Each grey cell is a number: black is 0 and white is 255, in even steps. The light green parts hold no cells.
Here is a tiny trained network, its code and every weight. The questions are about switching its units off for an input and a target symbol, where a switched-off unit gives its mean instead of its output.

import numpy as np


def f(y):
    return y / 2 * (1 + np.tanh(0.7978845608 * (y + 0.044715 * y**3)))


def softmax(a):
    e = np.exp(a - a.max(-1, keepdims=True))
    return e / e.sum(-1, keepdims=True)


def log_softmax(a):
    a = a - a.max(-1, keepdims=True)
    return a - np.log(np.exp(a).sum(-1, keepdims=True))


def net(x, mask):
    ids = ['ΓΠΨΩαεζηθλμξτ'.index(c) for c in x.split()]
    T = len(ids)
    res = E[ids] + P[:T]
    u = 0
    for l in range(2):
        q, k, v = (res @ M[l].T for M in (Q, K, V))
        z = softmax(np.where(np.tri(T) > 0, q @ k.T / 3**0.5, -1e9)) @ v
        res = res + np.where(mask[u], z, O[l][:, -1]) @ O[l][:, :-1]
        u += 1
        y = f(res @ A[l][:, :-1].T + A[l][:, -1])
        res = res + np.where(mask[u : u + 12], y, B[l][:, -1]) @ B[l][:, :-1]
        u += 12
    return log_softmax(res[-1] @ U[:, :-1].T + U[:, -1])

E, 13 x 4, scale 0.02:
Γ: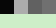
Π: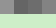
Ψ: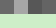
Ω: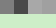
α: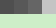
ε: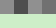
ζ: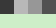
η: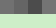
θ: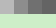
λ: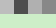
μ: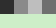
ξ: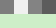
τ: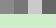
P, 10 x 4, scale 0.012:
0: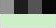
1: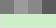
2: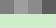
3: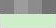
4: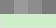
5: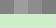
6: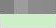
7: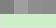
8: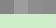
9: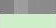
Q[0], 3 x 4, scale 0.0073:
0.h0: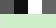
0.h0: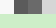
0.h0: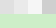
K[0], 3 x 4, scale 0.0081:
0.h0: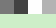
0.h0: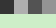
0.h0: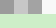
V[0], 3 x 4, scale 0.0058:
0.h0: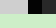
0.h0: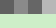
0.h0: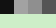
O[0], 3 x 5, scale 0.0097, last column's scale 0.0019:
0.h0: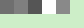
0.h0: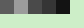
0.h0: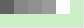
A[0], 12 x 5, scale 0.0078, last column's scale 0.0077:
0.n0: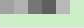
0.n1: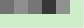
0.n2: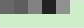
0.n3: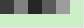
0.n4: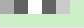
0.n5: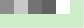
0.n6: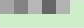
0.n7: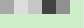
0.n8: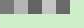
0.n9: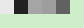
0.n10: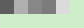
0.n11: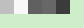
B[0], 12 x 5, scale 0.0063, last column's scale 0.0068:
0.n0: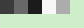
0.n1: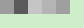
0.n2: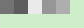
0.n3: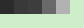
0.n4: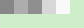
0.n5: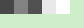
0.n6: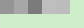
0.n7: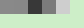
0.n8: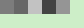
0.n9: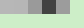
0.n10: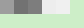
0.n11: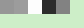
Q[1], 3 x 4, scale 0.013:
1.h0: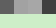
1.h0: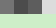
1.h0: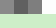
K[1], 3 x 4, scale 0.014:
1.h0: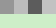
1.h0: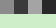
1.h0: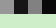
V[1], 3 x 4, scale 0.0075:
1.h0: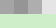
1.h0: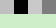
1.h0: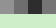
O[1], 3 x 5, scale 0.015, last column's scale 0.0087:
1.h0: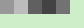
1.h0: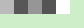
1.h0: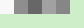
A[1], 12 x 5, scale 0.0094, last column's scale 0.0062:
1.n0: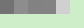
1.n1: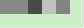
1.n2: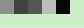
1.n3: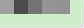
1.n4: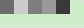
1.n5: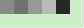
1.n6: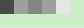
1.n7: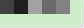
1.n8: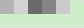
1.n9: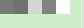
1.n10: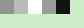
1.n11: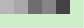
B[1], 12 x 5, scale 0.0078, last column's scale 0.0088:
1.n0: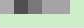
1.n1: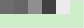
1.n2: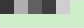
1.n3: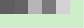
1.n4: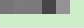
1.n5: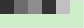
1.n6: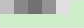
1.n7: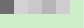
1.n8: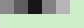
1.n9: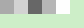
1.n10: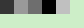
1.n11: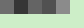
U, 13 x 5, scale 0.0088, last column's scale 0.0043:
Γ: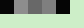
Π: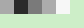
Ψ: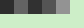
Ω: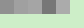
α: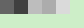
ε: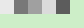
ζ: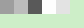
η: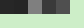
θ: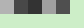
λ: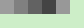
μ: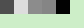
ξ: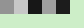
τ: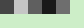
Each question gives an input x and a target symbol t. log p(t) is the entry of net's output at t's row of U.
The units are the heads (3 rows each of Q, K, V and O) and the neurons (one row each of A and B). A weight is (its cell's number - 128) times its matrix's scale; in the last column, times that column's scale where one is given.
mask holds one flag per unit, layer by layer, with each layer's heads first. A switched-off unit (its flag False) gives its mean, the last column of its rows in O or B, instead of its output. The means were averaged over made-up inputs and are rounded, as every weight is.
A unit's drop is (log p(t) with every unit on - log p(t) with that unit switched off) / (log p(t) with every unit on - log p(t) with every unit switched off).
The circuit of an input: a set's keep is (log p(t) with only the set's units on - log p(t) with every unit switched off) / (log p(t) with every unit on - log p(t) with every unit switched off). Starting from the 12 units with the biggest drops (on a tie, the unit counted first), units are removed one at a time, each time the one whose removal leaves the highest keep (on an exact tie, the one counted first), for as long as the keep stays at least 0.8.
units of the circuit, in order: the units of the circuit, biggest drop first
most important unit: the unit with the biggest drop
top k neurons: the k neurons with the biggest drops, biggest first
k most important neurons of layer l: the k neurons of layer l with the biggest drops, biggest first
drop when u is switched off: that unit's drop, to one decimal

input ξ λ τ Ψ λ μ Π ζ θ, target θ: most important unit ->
1.n8
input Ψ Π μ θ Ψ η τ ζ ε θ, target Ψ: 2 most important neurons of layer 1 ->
[1.n1 1.n2]
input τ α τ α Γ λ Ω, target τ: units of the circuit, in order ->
[1.h0 0.n4 0.h0]
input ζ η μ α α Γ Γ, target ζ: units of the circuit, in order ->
[1.n10 1.n5]
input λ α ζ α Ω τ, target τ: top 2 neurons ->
[1.n10 0.n4]
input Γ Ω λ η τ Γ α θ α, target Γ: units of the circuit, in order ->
[1.h0 1.n5]
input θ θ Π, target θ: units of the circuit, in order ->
[1.h0 0.h0 1.n8 1.n11]
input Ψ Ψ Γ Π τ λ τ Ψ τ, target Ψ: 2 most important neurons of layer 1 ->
[1.n10 1.n8]
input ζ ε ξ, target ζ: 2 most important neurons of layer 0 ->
[0.n4 0.n0]
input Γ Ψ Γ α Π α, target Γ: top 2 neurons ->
[1.n2 0.n3]
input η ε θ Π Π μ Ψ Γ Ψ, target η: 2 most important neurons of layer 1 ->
[1.n2 1.n1]
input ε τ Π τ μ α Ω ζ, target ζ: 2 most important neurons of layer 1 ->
[1.n1 1.n5]
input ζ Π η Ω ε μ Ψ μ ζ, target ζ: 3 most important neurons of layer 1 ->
[1.n6 1.n10 1.n2]
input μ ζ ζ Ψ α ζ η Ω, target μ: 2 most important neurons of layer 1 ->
[1.n7 1.n9]
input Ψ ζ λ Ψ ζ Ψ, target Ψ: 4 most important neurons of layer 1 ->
[1.n1 1.n2 1.n9 1.n5]
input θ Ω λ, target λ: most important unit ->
1.n10
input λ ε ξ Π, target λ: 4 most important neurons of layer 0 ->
[0.n4 0.n2 0.n6 0.n3]
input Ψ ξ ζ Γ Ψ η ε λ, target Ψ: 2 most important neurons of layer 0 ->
[0.n4 0.n3]
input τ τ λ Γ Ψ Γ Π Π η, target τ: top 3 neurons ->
[0.n4 0.n2 0.n6]
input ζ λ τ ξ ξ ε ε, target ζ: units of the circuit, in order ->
[1.h0]
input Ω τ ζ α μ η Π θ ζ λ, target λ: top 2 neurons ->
[0.n4 1.n10]
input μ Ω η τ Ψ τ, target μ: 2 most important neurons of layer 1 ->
[1.n10 1.n9]
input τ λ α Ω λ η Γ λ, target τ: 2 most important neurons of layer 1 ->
[1.n10 1.n6]
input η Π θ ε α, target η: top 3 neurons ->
[1.n2 1.n5 1.n1]
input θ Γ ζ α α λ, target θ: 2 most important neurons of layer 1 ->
[1.n8 1.n11]
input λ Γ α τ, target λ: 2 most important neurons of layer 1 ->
[1.n10 1.n7]
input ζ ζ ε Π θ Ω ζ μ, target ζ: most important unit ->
1.n6
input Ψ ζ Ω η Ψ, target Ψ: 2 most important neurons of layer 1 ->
[1.n1 1.n2]
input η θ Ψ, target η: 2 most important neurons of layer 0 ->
[0.n3 0.n4]
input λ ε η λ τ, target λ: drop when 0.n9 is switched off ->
-0.1
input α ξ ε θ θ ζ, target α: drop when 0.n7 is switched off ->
0.0
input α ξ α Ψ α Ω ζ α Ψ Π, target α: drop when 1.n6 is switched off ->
0.1
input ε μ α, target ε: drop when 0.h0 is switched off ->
0.2
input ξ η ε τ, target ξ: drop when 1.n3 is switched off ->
0.1
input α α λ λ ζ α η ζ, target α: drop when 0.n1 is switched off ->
0.1
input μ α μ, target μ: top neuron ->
[0.n2]
